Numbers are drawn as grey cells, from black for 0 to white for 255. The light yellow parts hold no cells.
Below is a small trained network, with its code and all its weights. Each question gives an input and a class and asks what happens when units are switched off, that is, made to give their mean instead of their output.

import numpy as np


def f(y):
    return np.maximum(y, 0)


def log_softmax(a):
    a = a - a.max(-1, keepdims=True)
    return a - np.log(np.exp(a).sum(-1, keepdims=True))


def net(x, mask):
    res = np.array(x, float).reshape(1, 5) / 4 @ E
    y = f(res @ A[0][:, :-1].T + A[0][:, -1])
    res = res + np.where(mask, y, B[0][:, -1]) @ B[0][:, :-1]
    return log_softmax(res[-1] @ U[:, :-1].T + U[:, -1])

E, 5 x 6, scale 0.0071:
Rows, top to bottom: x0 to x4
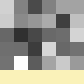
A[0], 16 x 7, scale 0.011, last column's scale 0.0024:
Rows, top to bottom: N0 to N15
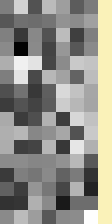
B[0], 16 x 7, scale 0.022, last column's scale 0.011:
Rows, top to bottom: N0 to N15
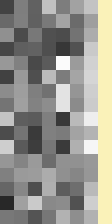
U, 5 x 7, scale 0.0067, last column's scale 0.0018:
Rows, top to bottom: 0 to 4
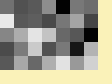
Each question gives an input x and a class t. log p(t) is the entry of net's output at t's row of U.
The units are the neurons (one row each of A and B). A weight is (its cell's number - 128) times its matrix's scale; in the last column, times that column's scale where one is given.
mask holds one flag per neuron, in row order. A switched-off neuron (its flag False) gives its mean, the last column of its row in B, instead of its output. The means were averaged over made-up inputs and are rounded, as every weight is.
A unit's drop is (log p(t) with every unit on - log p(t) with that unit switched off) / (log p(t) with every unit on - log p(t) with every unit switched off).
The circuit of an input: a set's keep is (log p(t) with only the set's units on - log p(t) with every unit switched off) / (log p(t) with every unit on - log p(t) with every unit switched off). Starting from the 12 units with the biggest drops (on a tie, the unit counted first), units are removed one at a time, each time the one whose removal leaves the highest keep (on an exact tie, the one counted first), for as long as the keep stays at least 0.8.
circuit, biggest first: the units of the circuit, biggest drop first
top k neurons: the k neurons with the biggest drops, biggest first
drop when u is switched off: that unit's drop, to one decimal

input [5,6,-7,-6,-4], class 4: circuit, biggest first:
(N10)
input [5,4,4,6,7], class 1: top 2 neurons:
(N10 N8)
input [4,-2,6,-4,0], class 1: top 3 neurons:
(N14 N5 N0)
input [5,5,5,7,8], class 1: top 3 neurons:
(N10 N8 N6)
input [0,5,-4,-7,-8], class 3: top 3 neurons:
(N10 N14 N8)
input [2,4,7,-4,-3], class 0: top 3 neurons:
(N13 N3 N4)
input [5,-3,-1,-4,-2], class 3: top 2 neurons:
(N10 N8)
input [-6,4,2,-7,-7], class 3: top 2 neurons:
(N14 N10)
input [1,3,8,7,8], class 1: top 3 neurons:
(N10 N8 N14)
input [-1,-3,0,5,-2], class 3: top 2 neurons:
(N10 N8)
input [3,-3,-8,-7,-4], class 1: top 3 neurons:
(N2 N14 N5)
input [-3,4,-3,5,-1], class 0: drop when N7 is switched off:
0.3
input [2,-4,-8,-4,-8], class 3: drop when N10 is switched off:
0.6
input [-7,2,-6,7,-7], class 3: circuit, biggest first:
(N14)
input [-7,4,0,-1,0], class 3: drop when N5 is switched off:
0.2
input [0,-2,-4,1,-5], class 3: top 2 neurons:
(N10 N8)
